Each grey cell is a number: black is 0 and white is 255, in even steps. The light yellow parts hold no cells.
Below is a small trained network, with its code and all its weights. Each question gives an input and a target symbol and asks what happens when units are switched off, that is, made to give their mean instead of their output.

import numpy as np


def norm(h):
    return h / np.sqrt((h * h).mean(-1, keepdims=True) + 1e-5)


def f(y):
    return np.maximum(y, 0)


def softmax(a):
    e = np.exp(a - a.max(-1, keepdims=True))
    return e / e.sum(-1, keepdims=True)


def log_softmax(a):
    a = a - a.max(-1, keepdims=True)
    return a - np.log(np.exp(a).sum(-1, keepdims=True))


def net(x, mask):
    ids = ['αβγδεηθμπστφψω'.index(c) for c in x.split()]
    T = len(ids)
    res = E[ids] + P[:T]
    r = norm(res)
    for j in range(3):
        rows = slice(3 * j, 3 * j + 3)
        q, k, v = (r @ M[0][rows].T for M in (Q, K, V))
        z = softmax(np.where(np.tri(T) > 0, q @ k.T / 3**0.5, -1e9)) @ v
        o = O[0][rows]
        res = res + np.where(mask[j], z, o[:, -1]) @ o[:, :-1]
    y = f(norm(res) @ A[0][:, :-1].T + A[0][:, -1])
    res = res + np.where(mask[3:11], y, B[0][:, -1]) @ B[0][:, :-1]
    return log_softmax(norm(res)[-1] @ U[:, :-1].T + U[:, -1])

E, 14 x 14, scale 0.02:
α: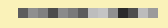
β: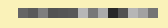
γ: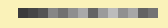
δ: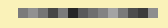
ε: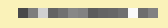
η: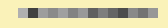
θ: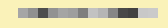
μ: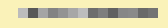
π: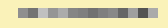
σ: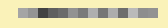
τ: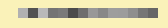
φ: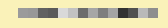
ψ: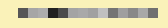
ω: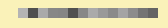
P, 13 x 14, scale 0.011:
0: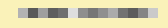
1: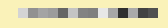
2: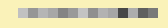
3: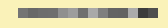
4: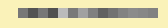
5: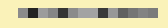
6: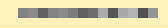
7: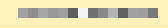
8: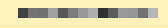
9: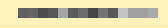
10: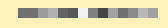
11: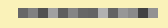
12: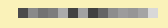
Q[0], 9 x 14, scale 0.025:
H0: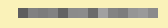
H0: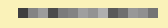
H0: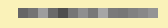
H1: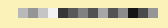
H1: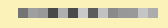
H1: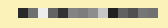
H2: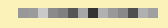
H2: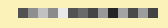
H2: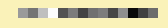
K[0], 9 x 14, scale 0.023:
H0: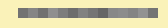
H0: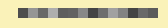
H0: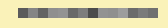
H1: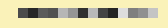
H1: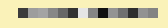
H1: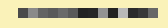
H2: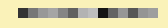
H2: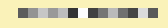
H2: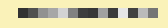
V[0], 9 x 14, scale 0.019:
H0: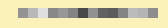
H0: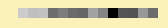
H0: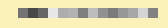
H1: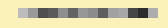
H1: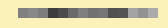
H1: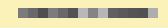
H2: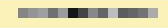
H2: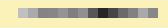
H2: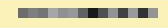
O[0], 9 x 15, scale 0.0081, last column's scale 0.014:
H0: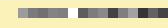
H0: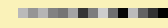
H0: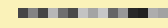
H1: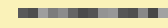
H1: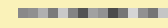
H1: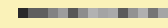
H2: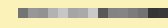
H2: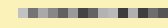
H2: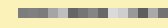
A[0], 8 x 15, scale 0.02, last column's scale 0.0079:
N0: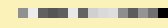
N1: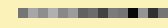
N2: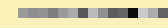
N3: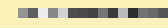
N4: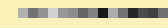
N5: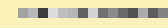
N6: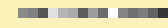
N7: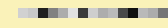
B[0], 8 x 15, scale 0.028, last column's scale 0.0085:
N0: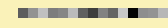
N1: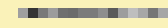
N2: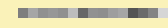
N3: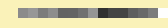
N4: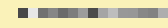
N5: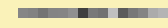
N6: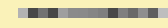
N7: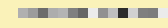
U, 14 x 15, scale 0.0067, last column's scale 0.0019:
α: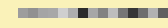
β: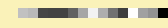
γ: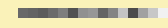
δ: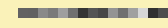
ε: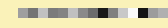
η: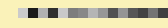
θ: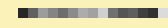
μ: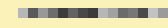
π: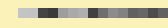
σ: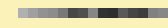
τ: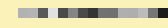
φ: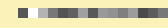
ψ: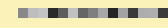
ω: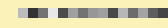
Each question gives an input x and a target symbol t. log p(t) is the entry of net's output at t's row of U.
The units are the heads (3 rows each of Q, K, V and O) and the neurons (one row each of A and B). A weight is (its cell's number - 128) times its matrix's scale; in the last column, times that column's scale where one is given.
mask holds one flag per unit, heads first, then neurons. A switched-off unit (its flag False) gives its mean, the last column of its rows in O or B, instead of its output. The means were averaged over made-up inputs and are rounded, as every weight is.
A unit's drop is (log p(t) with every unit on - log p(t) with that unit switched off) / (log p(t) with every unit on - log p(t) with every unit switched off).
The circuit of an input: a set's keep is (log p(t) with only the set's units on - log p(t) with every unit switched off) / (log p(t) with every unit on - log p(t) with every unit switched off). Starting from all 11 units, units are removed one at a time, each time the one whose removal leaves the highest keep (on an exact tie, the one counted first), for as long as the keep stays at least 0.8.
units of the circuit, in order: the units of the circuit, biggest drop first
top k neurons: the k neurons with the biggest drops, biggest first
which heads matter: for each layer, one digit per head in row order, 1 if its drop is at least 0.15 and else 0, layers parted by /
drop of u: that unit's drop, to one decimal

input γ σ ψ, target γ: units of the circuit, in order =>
H0
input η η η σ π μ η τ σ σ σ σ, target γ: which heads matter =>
000
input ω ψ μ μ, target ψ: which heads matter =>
001
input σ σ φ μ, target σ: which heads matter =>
000
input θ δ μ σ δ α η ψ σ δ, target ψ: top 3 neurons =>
N7, N2, N3
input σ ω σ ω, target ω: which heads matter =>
111
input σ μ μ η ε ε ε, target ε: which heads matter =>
100
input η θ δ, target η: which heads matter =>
001
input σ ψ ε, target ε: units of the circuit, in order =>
H0, H1
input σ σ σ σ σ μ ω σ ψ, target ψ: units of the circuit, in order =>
H0, N7
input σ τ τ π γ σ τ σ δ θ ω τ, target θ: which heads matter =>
010
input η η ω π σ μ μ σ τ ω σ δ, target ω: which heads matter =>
001
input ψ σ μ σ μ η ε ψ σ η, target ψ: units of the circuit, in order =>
H2, N2
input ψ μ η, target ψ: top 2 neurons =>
N7, N2
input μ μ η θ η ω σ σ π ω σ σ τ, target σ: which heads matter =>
000
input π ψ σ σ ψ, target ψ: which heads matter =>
100
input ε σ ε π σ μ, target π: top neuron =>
N4
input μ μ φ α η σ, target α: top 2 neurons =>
N0, N7
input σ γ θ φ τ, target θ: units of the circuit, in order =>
H1, H0, H2
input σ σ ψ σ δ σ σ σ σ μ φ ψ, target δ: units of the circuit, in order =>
H0
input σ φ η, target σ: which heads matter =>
010
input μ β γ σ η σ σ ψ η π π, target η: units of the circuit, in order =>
H2, N6
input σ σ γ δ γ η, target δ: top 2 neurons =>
N4, N1
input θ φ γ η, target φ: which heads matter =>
011
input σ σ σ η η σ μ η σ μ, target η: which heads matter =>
011
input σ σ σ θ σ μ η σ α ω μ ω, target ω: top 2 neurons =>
N1, N2
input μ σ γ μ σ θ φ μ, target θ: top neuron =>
N7
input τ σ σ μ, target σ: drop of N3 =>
0.2
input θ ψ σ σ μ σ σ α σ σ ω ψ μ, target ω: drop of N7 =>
0.0
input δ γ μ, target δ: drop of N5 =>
0.1
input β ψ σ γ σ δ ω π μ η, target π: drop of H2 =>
0.9
